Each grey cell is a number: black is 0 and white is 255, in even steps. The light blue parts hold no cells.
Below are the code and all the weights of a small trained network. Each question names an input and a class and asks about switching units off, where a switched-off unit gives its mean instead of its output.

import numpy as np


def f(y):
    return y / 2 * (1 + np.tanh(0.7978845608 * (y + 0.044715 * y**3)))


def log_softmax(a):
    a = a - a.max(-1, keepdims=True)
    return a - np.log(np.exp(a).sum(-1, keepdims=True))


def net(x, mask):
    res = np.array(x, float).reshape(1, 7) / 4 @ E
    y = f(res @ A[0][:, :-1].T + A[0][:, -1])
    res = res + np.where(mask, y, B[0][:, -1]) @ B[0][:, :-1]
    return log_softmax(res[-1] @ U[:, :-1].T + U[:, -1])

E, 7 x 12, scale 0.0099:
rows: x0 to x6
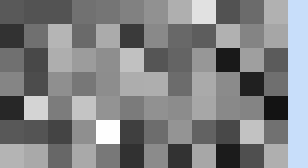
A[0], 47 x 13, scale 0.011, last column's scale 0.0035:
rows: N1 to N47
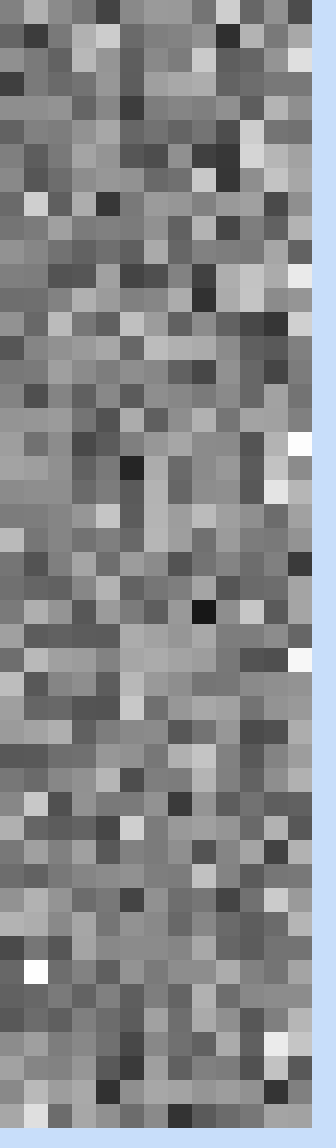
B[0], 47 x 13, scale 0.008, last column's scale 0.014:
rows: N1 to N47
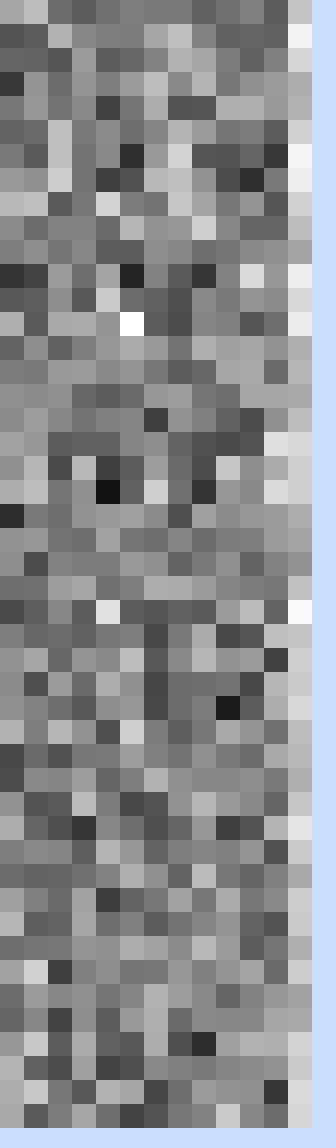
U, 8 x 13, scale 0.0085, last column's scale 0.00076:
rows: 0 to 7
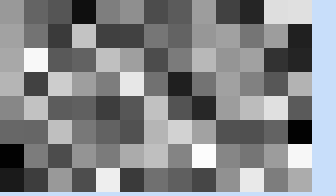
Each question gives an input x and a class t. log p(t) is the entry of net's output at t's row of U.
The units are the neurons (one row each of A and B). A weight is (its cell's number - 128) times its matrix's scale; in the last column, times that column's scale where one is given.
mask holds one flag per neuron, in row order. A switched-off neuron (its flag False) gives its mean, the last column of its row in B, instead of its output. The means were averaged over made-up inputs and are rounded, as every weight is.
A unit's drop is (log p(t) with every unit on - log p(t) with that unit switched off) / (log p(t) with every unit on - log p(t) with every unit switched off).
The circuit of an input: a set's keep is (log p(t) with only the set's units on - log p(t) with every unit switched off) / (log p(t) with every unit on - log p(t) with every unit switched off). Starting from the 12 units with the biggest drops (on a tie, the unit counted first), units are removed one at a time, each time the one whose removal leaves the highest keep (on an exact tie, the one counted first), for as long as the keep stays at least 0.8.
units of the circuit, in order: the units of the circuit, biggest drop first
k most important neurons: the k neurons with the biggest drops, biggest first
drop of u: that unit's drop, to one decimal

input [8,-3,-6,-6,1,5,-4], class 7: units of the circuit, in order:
(N12)
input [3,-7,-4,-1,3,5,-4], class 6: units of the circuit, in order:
(N4, N22)
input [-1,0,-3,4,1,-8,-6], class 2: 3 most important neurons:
(N46, N28, N41)
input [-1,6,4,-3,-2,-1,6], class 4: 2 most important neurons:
(N21, N44)
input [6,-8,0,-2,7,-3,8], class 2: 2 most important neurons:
(N46, N9)
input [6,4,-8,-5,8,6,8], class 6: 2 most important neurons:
(N4, N22)
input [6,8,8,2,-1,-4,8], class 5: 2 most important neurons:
(N8, N2)
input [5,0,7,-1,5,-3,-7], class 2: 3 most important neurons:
(N46, N28, N3)
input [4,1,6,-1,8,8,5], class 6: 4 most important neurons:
(N4, N22, N15, N40)
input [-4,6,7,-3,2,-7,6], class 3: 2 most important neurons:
(N14, N31)
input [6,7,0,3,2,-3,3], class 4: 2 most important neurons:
(N21, N20)
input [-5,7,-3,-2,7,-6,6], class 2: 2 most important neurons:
(N9, N46)
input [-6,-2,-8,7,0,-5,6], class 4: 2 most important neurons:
(N21, N44)
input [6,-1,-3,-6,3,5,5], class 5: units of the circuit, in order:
(N7)
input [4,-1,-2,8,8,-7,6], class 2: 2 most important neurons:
(N46, N28)
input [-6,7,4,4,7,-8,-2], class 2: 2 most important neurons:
(N46, N41)
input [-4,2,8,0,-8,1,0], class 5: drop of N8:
0.1
